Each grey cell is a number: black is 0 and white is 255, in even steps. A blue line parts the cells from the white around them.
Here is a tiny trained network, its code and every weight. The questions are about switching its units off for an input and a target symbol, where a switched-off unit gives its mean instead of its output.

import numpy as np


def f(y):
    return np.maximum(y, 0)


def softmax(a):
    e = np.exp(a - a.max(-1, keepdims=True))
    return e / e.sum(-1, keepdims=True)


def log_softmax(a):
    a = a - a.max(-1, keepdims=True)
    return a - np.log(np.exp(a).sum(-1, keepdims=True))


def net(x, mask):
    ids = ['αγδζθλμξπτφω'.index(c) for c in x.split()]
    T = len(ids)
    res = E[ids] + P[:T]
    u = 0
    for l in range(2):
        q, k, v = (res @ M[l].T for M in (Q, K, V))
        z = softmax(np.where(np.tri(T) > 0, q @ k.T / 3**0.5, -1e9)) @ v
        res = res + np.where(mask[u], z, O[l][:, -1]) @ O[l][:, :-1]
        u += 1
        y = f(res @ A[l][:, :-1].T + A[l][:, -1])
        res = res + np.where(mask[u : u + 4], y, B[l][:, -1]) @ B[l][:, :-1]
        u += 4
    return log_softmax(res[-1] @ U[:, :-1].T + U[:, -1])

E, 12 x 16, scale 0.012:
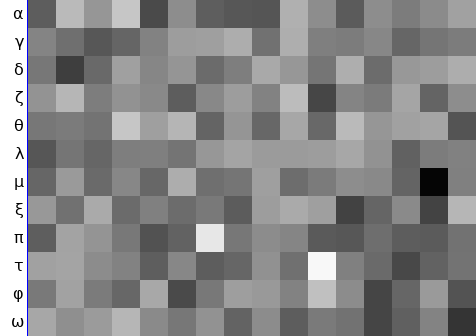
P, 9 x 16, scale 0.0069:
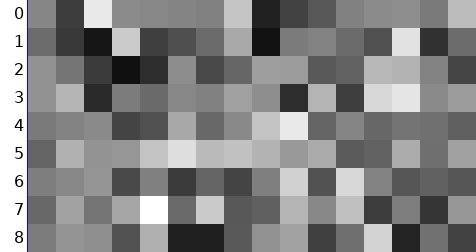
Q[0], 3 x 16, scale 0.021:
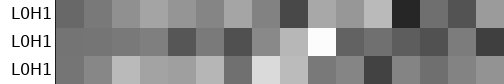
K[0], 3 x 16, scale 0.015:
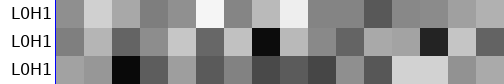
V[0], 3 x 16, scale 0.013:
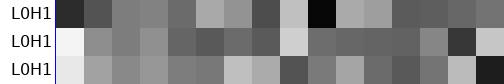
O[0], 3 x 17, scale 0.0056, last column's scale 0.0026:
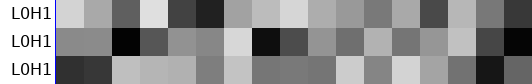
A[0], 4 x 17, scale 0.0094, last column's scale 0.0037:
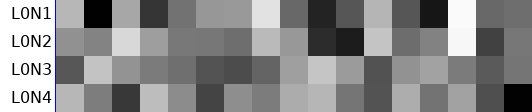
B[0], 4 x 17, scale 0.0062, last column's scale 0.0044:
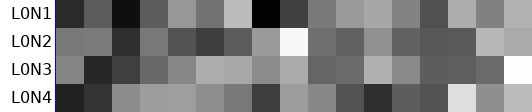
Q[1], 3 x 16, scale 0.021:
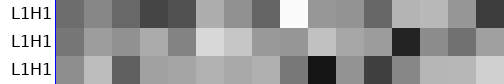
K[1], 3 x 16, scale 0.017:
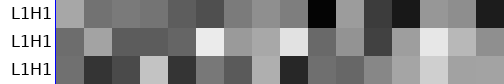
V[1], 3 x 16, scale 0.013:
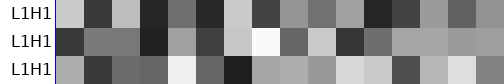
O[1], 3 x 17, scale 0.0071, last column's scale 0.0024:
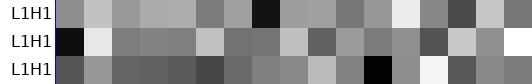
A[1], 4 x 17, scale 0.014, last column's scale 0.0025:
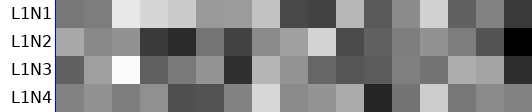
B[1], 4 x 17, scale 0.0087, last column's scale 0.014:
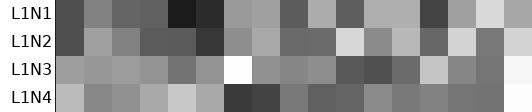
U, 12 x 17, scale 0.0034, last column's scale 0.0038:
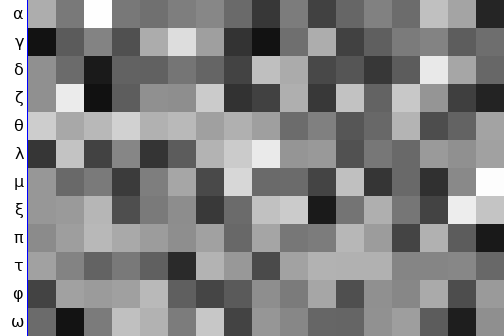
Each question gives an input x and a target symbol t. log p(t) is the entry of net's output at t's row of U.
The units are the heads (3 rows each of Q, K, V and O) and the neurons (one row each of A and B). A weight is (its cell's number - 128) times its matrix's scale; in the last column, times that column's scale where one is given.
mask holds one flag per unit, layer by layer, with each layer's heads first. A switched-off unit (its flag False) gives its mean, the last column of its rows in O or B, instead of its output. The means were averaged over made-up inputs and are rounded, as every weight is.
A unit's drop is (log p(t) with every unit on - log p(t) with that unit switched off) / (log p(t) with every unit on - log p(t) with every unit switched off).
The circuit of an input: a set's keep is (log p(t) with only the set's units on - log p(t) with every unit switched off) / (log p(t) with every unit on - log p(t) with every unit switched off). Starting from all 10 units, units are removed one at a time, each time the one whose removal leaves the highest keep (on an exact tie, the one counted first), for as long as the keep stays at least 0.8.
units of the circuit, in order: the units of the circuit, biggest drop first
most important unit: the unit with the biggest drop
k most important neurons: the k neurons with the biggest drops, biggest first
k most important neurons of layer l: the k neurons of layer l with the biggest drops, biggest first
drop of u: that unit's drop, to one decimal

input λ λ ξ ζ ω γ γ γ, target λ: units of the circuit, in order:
[L1H1 L1N4]
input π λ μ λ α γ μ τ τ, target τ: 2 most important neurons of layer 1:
[L1N2 L1N4]
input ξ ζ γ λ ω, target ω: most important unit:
L0H1
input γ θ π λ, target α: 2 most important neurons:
[L1N4 L1N1]
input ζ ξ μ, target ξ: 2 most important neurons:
[L1N3 L1N2]
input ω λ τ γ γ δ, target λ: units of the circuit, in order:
[L1N4 L1H1]
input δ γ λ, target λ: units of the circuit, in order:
[L1N4 L1H1]
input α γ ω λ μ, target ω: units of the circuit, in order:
[L0H1 L1H1]
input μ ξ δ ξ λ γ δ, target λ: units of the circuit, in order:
[L1H1 L1N4]
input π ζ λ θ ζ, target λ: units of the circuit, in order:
[L1N4 L1H1]
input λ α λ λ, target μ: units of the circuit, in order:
[L1H1 L0H1]
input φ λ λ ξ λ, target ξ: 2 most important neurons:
[L1N2 L1N3]
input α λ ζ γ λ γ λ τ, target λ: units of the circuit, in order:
[L1H1 L1N4]
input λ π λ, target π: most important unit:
L1H1
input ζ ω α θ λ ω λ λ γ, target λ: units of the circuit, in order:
[L1H1 L0H1 L1N2]
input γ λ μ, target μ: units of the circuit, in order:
[L1H1 L1N3]
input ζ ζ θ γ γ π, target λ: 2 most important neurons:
[L1N1 L1N4]
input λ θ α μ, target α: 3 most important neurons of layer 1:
[L1N4 L1N1 L1N3]
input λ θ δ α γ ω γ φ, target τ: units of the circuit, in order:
[L0H1 L1N1 L1H1]
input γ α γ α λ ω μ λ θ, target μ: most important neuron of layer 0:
[L0N2]
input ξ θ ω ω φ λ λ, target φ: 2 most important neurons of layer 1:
[L1N4 L1N2]
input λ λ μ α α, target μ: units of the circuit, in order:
[L1H1 L1N3 L0H1]
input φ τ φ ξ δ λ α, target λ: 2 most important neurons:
[L1N2 L0N3]
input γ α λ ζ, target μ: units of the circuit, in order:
[L1H1 L1N3]
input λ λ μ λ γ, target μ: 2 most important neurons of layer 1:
[L1N3 L1N2]
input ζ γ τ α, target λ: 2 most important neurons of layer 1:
[L1N4 L1N1]
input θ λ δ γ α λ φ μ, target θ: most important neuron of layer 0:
[L0N1]
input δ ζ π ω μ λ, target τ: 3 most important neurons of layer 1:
[L1N1 L1N4 L1N3]
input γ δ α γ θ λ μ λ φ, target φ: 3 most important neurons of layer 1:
[L1N4 L1N2 L1N3]
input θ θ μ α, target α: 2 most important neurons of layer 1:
[L1N4 L1N1]
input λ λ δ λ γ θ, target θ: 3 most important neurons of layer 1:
[L1N4 L1N3 L1N1]
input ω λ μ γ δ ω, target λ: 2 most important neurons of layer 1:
[L1N1 L1N4]
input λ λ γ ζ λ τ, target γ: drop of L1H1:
0.2
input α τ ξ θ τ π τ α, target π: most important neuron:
[L0N3]
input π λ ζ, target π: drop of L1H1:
1.0
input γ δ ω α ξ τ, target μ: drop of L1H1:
0.6
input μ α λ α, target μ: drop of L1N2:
0.1
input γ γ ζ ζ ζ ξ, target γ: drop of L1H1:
0.2
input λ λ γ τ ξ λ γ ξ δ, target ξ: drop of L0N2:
0.0
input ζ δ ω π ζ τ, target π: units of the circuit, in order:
[L1H1]
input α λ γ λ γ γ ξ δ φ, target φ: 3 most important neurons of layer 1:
[L1N4 L1N2 L1N3]
